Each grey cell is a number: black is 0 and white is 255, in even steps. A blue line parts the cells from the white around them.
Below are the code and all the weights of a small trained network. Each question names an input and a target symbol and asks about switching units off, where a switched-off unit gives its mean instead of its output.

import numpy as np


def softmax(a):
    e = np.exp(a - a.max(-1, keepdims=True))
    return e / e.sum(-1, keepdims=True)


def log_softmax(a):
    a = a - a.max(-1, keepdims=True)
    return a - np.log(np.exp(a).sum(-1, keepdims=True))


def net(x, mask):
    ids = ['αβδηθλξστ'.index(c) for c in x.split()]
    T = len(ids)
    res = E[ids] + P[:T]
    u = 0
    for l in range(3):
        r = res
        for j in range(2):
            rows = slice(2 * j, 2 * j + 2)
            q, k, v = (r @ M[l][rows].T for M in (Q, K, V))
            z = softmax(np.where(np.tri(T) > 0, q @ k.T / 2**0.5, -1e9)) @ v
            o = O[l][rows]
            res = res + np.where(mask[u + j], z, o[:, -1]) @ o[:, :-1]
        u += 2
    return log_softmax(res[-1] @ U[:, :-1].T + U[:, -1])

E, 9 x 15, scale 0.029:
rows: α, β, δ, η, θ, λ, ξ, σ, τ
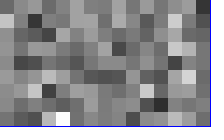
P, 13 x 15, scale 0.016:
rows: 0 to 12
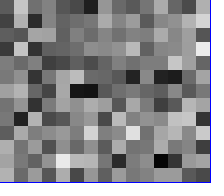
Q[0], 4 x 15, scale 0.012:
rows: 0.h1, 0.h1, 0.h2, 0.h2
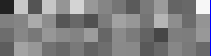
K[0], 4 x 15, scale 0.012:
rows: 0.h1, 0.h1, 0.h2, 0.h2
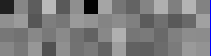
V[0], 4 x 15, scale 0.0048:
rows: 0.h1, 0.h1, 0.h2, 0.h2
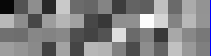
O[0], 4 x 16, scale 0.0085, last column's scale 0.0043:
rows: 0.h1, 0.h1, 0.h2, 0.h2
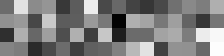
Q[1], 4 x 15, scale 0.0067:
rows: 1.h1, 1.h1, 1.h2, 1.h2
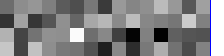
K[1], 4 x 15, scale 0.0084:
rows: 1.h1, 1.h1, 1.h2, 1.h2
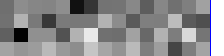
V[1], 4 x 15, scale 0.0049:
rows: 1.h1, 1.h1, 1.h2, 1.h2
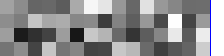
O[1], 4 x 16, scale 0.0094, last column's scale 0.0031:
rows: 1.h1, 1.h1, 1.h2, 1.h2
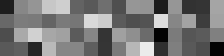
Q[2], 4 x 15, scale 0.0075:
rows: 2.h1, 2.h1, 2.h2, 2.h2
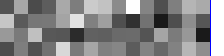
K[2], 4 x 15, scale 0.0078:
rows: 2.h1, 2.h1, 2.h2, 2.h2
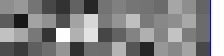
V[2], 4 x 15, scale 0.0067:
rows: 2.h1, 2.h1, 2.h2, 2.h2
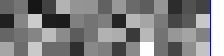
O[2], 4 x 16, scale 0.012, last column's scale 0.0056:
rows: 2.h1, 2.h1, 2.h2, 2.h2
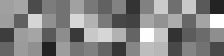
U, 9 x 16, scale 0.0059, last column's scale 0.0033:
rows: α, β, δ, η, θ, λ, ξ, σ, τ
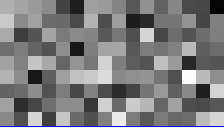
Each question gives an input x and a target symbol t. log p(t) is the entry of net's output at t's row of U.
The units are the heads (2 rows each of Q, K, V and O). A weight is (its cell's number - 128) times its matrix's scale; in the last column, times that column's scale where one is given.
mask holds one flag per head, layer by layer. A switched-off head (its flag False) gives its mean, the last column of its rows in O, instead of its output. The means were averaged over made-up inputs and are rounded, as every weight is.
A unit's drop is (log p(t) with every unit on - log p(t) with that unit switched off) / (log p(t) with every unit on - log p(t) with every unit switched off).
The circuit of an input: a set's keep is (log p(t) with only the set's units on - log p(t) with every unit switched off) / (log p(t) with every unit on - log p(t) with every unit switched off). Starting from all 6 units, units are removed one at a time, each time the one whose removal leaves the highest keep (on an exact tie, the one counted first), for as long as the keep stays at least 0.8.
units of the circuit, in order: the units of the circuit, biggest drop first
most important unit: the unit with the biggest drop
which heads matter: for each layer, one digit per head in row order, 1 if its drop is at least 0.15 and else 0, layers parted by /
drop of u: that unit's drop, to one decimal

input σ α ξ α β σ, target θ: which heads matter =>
00 / 01 / 10
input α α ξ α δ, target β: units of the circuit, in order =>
0.h1; 2.h2
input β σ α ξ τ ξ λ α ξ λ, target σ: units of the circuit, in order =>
1.h2; 2.h1
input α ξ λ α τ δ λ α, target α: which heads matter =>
10 / 01 / 00
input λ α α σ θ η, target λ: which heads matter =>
00 / 01 / 00
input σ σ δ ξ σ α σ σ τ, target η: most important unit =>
2.h1
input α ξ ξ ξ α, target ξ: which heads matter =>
01 / 00 / 01
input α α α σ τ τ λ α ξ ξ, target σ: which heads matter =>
00 / 01 / 10
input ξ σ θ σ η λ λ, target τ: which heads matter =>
10 / 00 / 00
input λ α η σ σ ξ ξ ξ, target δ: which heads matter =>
00 / 01 / 00
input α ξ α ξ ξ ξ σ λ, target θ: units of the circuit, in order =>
2.h1; 1.h2
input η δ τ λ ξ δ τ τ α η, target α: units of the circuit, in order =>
1.h2; 2.h2
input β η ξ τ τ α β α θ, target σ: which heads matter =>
10 / 00 / 00
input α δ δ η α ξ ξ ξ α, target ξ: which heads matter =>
00 / 00 / 01
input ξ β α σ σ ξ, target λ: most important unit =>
1.h2
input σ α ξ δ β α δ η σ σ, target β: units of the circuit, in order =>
1.h2; 2.h1
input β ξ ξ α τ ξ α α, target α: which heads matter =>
00 / 01 / 01
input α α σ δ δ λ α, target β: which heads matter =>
10 / 00 / 01
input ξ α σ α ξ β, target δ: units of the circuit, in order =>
1.h2; 0.h1
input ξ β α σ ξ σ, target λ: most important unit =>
1.h2
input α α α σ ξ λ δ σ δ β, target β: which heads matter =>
00 / 01 / 00
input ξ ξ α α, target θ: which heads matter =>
00 / 00 / 10
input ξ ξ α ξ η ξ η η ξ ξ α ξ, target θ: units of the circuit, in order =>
1.h2; 2.h1
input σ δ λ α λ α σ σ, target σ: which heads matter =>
00 / 00 / 10
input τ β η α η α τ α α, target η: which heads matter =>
00 / 00 / 11
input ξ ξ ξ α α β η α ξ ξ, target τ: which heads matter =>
00 / 01 / 10
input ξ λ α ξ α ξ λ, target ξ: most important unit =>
2.h2
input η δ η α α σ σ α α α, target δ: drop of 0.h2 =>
0.1
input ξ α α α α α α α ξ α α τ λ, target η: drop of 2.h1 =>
0.7
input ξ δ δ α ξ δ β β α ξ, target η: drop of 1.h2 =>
0.1
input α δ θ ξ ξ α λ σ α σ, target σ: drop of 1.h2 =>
0.4
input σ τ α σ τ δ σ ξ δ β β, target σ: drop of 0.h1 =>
1.5
